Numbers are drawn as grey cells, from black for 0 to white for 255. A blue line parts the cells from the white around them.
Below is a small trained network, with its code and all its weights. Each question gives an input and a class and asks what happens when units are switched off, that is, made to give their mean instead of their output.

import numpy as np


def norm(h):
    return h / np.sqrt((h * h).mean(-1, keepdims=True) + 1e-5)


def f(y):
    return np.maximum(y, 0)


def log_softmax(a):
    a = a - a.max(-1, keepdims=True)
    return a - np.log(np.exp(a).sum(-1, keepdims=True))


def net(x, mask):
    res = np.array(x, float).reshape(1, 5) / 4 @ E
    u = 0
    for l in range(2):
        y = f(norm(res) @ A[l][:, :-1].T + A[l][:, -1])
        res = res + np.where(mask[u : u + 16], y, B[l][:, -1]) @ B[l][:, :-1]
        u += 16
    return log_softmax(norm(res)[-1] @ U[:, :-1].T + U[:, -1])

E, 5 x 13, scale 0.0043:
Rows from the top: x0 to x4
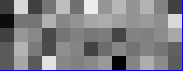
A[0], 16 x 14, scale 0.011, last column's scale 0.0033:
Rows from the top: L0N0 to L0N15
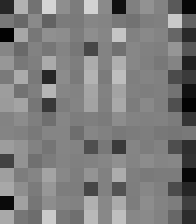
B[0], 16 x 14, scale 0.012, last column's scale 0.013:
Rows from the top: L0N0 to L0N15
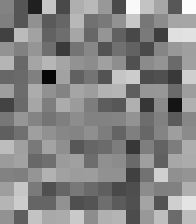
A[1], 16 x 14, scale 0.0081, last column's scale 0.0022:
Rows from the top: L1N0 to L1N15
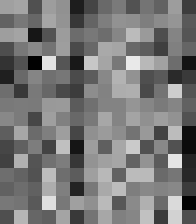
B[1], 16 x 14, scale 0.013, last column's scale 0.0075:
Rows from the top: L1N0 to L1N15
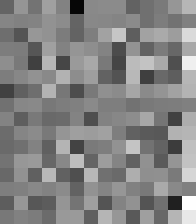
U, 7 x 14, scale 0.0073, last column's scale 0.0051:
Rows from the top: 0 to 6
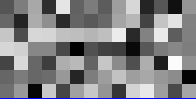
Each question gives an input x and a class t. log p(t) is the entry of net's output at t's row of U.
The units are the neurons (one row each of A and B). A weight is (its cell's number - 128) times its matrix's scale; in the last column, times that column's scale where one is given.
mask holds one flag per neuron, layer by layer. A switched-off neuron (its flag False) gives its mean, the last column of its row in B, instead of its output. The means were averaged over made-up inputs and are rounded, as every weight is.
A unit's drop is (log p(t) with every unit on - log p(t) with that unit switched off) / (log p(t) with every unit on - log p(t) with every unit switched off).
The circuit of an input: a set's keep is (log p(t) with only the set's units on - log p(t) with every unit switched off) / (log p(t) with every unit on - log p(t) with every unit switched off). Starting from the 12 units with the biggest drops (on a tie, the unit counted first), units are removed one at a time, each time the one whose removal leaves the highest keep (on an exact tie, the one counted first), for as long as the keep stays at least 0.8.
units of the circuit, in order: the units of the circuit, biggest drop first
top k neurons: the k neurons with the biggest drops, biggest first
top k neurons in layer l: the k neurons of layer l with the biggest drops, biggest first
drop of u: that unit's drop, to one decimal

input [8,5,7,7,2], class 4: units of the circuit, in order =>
L0N2
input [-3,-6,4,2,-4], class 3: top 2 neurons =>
L0N10, L0N5
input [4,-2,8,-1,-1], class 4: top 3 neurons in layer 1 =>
L1N15, L1N14, L1N2
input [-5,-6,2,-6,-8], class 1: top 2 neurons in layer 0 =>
L0N0, L0N5
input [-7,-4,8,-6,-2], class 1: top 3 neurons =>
L0N14, L0N1, L0N0
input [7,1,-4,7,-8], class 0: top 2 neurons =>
L0N5, L0N7
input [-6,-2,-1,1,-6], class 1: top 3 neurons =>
L0N0, L0N5, L0N14
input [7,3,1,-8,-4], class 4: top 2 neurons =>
L0N14, L0N2
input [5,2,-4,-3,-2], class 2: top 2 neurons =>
L0N15, L0N4
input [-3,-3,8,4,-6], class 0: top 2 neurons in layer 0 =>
L0N0, L0N14
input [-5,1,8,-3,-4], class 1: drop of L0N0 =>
0.3
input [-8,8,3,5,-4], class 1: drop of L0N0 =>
0.3
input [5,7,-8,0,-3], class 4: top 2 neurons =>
L0N2, L0N14
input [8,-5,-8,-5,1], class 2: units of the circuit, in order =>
L0N15
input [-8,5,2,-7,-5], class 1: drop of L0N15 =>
0.0
